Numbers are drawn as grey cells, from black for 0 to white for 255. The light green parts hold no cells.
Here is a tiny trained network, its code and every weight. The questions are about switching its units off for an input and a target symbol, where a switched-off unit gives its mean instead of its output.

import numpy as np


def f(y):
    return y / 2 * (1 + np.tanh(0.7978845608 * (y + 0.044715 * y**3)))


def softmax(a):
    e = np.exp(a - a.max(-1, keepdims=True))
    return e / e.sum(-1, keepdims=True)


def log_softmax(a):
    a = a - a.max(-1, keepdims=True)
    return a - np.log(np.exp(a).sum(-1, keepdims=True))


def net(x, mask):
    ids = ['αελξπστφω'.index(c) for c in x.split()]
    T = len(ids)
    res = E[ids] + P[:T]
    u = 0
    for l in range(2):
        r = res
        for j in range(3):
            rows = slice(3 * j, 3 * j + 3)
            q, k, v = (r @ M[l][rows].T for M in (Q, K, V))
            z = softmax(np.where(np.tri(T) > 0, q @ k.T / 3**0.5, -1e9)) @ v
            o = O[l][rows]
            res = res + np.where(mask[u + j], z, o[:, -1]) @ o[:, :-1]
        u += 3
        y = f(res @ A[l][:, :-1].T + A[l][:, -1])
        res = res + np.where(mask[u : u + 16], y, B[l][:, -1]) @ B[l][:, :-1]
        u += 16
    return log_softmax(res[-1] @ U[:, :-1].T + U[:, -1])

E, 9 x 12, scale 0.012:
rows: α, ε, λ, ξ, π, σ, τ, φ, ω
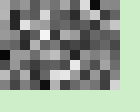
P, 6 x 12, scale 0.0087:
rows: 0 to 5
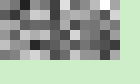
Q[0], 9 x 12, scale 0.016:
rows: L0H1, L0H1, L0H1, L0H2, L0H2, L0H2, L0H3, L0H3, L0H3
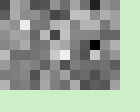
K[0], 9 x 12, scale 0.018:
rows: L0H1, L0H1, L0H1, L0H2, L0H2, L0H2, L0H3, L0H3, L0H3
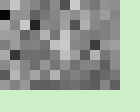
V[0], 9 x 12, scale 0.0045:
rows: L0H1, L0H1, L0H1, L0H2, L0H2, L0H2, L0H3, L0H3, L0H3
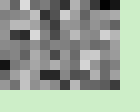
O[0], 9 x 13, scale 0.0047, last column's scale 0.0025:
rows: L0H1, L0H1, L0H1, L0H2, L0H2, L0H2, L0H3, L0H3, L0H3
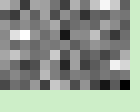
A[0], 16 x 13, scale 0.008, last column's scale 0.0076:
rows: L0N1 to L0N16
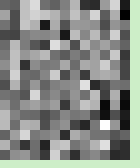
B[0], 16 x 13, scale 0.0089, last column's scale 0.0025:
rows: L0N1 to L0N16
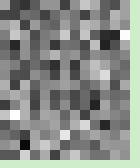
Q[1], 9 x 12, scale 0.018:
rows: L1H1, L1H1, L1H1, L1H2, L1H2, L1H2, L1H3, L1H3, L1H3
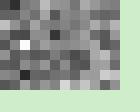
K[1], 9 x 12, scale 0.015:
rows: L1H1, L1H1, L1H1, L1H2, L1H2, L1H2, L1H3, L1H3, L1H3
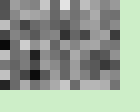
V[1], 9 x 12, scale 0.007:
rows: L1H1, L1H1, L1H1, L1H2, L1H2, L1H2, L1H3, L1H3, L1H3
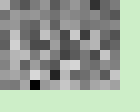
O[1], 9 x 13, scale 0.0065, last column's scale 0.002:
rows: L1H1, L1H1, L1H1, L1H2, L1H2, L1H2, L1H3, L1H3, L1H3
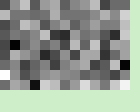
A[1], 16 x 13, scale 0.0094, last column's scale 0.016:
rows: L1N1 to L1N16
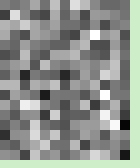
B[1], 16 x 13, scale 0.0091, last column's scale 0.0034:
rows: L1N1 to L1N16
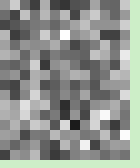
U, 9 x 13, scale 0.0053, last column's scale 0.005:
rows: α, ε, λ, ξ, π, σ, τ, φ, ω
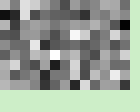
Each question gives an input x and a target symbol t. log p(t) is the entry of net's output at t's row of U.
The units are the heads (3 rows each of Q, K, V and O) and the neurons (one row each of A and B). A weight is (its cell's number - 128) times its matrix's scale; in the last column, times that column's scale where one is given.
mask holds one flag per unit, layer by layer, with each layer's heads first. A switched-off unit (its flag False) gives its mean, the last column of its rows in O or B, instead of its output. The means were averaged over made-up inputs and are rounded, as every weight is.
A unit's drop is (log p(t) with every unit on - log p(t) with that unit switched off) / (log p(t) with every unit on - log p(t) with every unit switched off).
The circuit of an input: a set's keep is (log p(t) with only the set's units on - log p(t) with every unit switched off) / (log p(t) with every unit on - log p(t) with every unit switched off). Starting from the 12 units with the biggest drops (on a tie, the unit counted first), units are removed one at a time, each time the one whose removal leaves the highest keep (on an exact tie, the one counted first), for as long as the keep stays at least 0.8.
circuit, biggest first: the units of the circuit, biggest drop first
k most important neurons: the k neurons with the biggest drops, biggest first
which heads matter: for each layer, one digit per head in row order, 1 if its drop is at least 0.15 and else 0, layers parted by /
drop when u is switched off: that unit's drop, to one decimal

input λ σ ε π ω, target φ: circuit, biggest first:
[L1H2, L0N3]
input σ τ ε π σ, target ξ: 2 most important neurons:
[L1N8, L0N4]
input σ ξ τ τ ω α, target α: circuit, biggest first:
[L1N11]
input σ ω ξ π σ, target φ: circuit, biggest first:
[L1H2, L0N4, L1N12]
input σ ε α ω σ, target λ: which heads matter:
101 / 001
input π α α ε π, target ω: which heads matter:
000 / 010
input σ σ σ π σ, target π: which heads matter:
100 / 001
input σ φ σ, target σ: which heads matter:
001 / 011
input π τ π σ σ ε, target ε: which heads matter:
000 / 000
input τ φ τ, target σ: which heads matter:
101 / 011
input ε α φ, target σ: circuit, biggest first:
[L0N15, L0H2, L1H2]
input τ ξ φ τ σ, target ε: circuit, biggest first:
[L0N5, L0N16]
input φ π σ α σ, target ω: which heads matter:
110 / 010
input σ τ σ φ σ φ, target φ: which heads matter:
000 / 000
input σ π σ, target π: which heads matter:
001 / 001
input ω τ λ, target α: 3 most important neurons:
[L1N11, L0N13, L0N14]
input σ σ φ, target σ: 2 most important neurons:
[L0N15, L1N7]
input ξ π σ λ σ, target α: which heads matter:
100 / 011
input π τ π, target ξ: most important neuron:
[L0N12]
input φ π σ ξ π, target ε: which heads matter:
110 / 110
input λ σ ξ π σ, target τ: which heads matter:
101 / 011
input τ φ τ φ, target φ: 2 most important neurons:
[L0N2, L1N6]
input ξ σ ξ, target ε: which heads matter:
110 / 100
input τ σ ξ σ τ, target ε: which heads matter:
101 / 100
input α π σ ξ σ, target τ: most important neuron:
[L0N8]
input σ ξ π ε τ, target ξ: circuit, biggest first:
[L0H1, L1H3, L1N8]
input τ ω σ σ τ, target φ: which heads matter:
100 / 010
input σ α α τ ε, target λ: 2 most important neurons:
[L1N4, L0N7]
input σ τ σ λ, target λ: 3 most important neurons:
[L0N1, L1N4, L0N3]
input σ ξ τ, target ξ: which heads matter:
000 / 001
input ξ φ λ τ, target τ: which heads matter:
000 / 000
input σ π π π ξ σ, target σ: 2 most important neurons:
[L1N14, L0N14]
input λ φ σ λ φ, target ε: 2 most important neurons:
[L0N15, L1N9]
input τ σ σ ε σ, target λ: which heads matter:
100 / 001
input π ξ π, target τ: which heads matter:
101 / 011
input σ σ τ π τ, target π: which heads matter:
001 / 001
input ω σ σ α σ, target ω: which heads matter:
100 / 010
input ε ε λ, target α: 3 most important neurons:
[L1N11, L0N13, L0N2]
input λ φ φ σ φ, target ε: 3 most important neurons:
[L0N15, L0N12, L1N9]
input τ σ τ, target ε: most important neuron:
[L1N2]
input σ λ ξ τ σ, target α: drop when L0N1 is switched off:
1.2
